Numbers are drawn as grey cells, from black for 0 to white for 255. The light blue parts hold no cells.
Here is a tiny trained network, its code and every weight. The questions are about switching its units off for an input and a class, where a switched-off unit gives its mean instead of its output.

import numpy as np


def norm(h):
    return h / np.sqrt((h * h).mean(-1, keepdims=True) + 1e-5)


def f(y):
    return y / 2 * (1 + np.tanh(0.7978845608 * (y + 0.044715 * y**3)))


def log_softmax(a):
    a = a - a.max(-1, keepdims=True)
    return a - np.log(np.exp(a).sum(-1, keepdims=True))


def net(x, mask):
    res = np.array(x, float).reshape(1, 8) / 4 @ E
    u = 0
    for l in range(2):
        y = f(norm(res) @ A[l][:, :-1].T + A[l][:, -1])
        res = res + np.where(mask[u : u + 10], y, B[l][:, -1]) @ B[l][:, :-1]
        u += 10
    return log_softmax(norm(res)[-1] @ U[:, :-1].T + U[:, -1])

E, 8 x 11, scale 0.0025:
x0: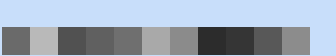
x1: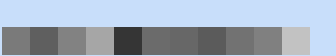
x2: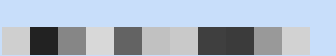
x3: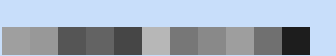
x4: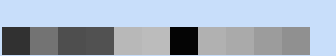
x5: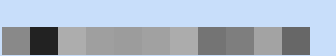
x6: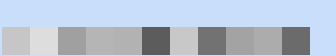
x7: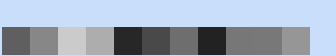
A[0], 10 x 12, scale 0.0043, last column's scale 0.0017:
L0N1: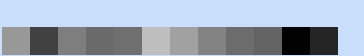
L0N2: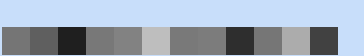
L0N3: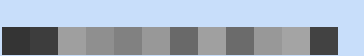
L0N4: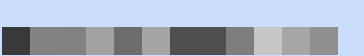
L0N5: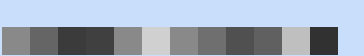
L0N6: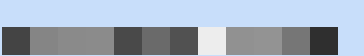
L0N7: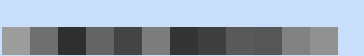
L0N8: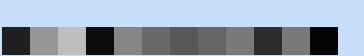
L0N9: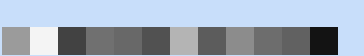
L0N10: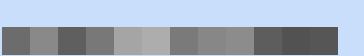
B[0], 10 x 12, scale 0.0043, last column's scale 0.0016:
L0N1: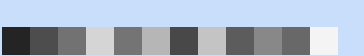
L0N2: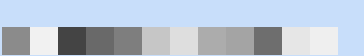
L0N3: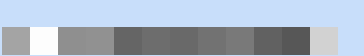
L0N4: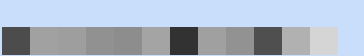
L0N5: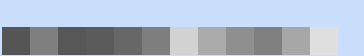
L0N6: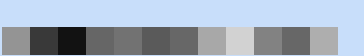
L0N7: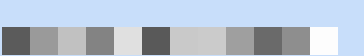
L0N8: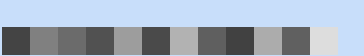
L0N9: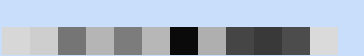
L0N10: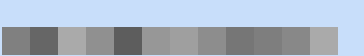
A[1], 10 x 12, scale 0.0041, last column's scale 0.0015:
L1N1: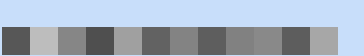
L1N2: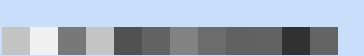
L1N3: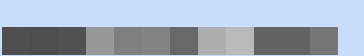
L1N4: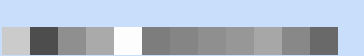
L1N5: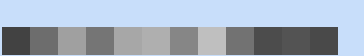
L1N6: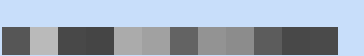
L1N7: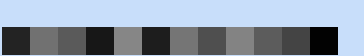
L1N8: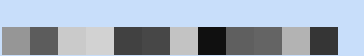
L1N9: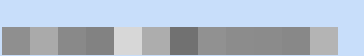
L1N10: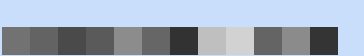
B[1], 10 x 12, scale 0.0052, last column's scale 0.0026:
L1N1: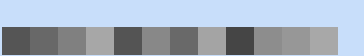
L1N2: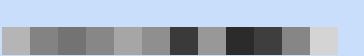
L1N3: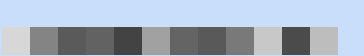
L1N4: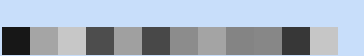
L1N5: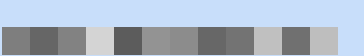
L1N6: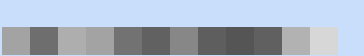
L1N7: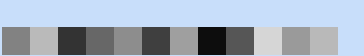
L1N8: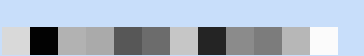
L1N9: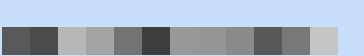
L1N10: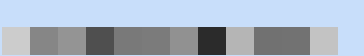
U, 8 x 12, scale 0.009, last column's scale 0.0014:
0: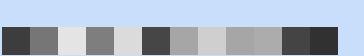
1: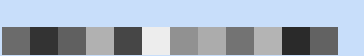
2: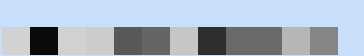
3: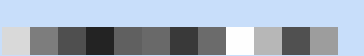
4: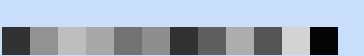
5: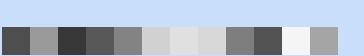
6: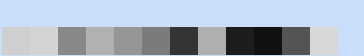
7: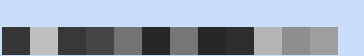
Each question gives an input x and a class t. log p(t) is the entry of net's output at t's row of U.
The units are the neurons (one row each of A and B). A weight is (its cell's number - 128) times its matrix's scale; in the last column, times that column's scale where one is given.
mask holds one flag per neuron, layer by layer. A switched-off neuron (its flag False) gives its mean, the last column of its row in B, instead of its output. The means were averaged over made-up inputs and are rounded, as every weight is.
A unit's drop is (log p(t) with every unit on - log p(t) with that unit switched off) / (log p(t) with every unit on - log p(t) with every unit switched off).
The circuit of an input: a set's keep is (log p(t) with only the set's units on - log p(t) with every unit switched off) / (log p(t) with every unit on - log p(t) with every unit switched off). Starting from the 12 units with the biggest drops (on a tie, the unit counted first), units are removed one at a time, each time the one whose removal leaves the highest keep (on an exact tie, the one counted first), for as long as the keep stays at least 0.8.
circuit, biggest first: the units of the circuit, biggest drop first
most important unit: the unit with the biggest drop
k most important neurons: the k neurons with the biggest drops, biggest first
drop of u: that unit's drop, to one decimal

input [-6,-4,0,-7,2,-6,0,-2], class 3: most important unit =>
L0N6
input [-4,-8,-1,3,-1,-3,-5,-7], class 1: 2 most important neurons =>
[L0N1; L1N5]
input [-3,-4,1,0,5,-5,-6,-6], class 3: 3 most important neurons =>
[L1N10; L0N6; L1N3]
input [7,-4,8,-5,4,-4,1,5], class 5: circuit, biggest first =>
[L0N2; L0N5]
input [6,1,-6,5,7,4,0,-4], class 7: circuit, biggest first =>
[L0N8; L1N7]
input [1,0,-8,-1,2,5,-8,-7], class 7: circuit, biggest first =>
[L0N8; L1N7]
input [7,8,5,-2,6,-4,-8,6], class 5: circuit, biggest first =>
[L0N2; L0N7]
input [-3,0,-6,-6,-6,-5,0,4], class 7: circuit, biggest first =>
[L1N7; L0N8]
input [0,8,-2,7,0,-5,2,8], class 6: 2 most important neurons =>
[L0N9; L1N2]
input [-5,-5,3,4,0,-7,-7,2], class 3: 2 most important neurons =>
[L0N6; L1N10]
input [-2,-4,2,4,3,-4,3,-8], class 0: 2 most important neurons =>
[L1N4; L1N9]
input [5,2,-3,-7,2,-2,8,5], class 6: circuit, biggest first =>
[L0N9; L1N2]
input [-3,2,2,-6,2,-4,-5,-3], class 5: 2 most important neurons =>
[L0N2; L0N5]
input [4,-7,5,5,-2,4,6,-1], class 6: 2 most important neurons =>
[L1N2; L0N9]
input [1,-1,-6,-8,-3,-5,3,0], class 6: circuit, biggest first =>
[L0N9]
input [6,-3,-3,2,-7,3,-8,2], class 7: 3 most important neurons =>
[L0N8; L1N7; L1N8]
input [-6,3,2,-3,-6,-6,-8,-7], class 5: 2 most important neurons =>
[L0N2; L1N8]
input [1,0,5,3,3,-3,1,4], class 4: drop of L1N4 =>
-0.1
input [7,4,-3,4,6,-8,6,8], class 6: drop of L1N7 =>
0.0
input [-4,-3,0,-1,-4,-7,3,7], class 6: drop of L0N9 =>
1.5
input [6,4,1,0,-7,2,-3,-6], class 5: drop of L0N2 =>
0.1
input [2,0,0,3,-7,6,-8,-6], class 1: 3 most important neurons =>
[L0N1; L1N5; L1N3]
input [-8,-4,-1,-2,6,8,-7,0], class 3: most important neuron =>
[L1N10]
